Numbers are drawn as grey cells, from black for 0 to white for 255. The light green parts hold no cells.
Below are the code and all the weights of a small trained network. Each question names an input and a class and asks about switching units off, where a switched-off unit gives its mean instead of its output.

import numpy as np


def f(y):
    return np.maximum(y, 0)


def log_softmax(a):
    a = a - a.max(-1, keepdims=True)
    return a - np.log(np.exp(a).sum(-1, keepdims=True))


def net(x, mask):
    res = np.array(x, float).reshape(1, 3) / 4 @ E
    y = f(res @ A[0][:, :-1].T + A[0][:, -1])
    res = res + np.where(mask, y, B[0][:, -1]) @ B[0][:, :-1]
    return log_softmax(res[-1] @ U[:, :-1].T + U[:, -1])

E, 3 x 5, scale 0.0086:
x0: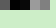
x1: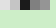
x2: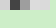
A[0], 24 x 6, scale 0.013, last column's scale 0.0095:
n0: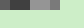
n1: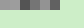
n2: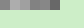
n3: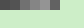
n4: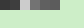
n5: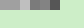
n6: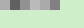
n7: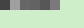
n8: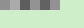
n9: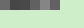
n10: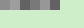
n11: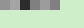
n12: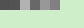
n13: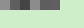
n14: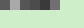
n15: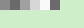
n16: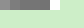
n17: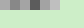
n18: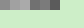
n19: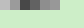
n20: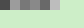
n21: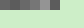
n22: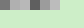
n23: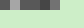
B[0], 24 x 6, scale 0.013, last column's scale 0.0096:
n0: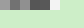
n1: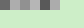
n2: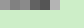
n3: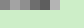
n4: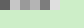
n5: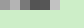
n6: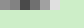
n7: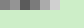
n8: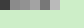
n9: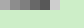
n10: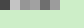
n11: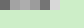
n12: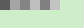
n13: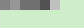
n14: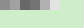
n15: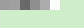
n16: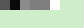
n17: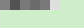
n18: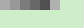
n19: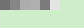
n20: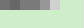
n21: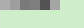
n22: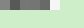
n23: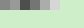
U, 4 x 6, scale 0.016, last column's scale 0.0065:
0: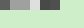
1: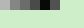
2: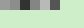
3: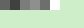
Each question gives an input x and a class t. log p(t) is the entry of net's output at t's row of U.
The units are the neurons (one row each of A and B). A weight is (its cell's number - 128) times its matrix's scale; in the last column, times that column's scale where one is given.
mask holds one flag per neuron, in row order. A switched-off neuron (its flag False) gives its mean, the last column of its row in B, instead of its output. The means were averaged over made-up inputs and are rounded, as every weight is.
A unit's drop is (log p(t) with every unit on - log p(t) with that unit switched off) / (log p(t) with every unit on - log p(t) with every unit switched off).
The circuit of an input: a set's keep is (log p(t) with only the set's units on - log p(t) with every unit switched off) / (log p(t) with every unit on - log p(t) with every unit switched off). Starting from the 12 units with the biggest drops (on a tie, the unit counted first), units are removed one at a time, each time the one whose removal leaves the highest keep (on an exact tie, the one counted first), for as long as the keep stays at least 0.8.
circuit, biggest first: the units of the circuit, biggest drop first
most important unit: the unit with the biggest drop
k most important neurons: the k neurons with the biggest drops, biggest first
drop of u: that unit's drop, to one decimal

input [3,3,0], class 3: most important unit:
n4
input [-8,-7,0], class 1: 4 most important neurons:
[n5 n18 n22 n2]
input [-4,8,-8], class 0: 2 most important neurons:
[n19 n8]
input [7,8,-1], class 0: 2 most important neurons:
[n11 n19]
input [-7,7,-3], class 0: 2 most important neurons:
[n19 n8]
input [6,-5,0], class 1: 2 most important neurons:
[n0 n9]
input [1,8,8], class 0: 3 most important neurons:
[n19 n11 n1]
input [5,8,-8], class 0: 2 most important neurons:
[n11 n19]
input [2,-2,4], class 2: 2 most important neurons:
[n15 n6]
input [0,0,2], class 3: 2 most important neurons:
[n14 n23]
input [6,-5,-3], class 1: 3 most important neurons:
[n0 n9 n19]
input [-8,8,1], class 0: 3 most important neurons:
[n19 n8 n10]
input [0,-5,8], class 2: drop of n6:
0.1
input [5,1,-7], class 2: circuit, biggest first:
[n14]
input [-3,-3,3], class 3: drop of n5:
-0.1
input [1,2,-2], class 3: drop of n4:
0.2
